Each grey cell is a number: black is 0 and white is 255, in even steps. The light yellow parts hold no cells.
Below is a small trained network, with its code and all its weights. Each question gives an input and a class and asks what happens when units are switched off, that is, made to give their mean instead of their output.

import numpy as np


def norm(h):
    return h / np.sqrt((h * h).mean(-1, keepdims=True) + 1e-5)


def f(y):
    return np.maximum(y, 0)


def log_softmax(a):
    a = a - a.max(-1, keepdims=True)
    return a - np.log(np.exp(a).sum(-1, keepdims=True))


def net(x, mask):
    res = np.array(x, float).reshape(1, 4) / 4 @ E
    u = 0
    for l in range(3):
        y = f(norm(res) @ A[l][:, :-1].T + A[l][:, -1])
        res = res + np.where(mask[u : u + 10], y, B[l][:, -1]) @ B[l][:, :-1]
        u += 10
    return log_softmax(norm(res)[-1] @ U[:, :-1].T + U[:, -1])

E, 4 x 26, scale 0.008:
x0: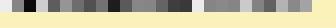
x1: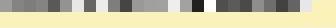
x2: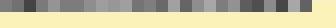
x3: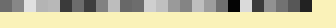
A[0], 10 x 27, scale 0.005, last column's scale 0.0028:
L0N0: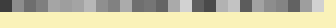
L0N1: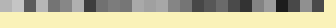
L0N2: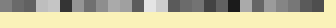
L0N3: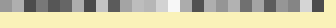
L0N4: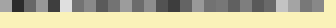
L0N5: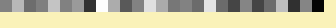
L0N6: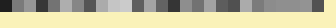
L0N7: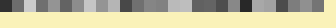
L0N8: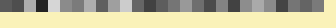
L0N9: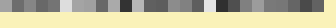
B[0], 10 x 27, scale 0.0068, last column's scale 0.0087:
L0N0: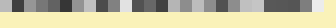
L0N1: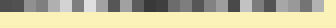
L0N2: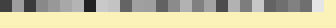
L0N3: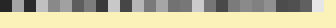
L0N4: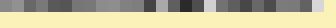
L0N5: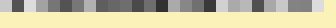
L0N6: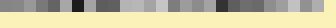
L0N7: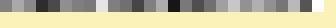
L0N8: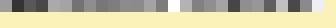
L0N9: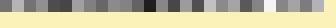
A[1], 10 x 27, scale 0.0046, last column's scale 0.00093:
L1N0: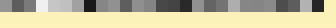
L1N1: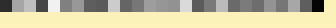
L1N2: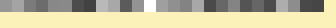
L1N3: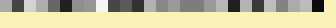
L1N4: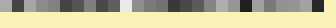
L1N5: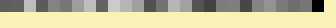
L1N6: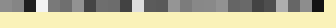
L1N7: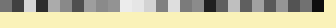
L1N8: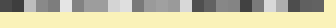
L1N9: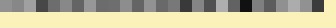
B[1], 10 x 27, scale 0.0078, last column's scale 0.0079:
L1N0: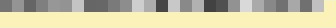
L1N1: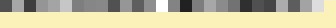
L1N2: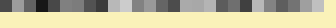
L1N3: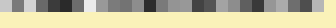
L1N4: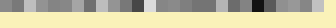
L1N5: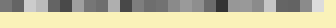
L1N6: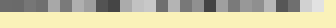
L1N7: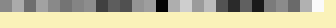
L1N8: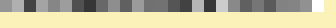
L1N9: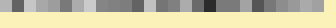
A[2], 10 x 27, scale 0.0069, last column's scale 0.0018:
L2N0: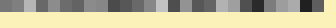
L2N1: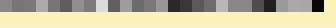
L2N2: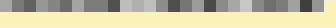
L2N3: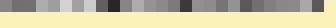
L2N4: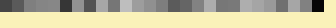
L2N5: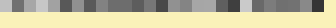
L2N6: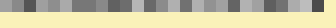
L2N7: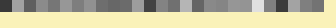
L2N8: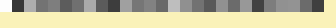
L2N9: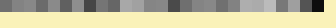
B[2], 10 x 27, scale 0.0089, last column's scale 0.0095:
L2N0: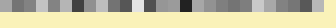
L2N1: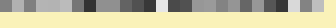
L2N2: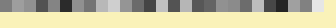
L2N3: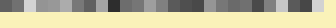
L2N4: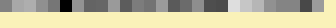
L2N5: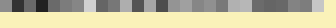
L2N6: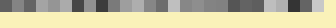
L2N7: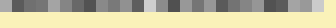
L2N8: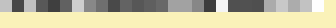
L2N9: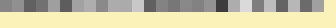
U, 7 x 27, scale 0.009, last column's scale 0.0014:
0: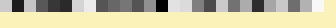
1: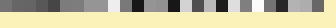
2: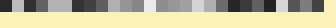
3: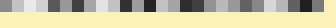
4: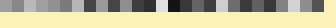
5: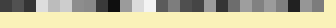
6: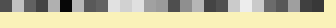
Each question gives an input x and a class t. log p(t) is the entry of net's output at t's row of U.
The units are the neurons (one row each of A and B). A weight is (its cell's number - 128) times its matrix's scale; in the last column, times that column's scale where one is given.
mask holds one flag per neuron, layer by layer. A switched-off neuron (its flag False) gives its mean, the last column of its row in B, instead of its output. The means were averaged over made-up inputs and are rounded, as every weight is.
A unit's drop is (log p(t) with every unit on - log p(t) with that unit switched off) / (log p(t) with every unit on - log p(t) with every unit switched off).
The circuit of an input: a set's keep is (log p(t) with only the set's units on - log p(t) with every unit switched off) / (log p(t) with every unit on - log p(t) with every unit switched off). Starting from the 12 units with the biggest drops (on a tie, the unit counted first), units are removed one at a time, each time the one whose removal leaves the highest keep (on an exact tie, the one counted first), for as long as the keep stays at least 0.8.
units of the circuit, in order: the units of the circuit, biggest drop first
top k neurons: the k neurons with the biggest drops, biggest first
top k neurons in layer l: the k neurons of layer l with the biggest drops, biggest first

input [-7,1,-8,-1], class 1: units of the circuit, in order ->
(L0N7)
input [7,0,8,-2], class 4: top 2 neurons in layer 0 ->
(L0N3; L0N2)
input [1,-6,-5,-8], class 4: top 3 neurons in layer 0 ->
(L0N4; L0N5; L0N8)
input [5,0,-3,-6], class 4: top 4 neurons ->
(L0N2; L0N4; L1N7; L1N4)
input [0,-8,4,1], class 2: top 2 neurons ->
(L0N0; L0N5)
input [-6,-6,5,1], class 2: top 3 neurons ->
(L0N5; L1N1; L1N8)
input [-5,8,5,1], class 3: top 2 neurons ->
(L0N5; L0N2)
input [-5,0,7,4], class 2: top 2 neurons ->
(L0N2; L0N8)
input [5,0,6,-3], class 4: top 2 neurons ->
(L0N2; L0N4)
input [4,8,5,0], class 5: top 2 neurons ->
(L0N3; L0N0)
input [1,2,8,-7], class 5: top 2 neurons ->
(L0N7; L0N3)
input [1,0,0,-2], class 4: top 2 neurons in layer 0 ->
(L0N2; L0N8)
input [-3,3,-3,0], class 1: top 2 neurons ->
(L0N3; L2N7)
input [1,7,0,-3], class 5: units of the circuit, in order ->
(L0N3)
